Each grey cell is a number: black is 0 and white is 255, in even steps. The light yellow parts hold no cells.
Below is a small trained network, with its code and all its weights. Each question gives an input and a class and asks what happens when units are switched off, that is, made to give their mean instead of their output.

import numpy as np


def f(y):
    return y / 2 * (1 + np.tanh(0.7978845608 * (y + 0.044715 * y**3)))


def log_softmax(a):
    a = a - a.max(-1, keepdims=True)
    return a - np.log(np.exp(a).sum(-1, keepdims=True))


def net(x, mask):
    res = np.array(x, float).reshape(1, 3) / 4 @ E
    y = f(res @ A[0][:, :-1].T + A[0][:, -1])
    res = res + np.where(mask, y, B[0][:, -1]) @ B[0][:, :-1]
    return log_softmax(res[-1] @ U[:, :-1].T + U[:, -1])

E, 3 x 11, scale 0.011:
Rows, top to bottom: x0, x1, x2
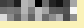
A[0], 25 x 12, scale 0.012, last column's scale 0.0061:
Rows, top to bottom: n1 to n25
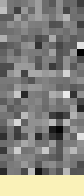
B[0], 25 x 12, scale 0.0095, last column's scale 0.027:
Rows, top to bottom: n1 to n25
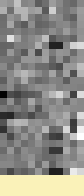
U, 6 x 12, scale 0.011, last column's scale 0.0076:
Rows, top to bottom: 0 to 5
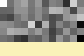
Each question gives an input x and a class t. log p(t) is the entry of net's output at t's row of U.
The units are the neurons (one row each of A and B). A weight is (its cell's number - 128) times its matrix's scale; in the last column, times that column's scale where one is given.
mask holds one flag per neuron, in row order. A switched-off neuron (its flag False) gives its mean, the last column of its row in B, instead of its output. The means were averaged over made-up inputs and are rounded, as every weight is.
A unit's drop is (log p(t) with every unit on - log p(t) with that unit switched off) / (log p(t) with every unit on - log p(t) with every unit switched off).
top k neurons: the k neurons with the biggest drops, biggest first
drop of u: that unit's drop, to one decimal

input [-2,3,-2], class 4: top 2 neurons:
(n14, n17)
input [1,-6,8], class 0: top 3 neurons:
(n19, n14, n17)
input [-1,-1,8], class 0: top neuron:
(n14)
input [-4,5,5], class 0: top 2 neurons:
(n14, n19)
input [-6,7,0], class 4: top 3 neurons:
(n14, n17, n22)
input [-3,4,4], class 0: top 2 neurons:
(n14, n19)
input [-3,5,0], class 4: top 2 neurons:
(n14, n17)
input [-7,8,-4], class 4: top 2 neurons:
(n22, n17)
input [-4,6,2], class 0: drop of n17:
0.1
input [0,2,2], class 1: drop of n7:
0.3
